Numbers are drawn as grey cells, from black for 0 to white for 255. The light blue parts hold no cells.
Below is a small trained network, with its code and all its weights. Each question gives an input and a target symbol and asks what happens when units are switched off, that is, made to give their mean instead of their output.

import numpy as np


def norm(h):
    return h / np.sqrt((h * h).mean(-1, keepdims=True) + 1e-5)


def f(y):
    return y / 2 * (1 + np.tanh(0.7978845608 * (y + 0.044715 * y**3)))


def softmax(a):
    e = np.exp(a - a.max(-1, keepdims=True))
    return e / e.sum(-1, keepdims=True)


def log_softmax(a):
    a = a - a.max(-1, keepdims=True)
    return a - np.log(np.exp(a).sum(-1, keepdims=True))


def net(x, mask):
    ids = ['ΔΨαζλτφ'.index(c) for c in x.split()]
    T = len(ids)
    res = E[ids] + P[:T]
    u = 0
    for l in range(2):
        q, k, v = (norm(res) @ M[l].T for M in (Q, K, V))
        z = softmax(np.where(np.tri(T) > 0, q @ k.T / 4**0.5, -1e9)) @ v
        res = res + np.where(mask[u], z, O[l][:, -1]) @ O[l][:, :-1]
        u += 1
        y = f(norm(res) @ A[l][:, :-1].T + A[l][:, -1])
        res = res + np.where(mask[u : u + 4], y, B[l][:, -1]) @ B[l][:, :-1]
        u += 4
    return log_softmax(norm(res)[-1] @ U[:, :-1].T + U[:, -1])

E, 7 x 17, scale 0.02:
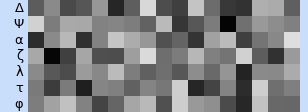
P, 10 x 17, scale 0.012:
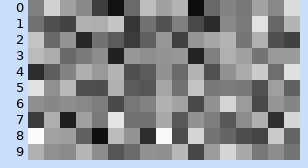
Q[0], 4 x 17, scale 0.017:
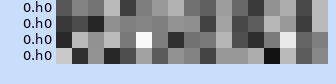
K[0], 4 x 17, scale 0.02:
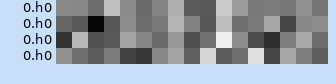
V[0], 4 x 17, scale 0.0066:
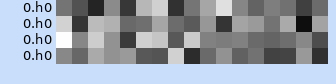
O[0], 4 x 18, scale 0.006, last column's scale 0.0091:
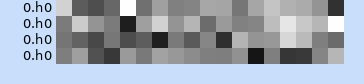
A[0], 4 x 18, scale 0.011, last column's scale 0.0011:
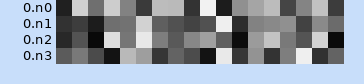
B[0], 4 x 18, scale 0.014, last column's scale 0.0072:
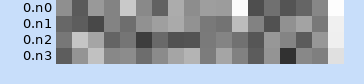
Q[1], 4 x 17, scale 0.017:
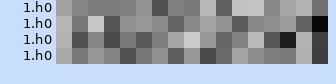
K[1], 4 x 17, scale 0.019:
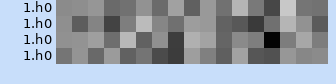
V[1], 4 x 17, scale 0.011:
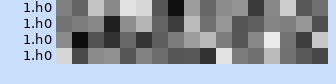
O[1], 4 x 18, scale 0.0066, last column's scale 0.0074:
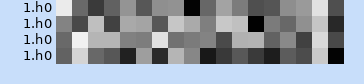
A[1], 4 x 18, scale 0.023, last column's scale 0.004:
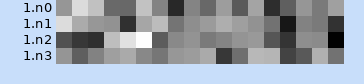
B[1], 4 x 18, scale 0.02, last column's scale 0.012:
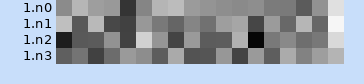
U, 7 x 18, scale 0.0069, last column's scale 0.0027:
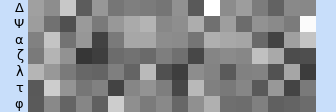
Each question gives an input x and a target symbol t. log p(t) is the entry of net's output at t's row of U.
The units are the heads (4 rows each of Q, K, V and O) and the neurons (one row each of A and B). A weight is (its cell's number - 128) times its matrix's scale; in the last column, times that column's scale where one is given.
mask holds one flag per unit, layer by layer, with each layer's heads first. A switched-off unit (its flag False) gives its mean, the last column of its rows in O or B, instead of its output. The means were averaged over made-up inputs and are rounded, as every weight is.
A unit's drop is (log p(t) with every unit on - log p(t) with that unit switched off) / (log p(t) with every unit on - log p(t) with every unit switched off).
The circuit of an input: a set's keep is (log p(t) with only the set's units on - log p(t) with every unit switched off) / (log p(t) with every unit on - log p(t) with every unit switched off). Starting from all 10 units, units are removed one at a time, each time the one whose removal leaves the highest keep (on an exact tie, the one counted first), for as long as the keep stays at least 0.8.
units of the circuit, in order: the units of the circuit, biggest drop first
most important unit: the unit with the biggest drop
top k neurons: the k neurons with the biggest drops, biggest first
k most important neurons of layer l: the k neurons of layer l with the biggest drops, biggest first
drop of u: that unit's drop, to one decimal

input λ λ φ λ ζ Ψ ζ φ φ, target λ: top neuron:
[0.n1]
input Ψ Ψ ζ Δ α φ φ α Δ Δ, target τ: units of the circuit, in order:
[0.n3 1.n2]
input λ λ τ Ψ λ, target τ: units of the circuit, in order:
[0.n2 0.n3 0.h0]
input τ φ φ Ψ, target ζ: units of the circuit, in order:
[0.h0 0.n0 1.n0]
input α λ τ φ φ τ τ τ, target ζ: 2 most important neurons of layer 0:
[0.n1 0.n2]
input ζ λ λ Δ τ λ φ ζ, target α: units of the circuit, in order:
[1.h0 1.n2]
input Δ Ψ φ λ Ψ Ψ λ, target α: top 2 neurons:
[0.n2 1.n0]
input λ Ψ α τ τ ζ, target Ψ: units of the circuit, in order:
[0.h0 1.h0 1.n3]
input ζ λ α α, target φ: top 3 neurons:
[1.n2 0.n0 0.n2]
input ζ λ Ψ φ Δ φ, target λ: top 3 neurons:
[0.n1 0.n0 1.n2]
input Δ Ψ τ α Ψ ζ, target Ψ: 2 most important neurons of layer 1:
[1.n2 1.n1]
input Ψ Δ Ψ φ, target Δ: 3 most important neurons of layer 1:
[1.n2 1.n0 1.n3]
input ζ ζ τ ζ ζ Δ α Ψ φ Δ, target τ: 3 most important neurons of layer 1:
[1.n2 1.n0 1.n1]
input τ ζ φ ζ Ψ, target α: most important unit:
1.h0
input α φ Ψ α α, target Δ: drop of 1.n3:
0.2
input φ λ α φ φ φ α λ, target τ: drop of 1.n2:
0.2
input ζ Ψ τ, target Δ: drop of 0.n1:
0.1
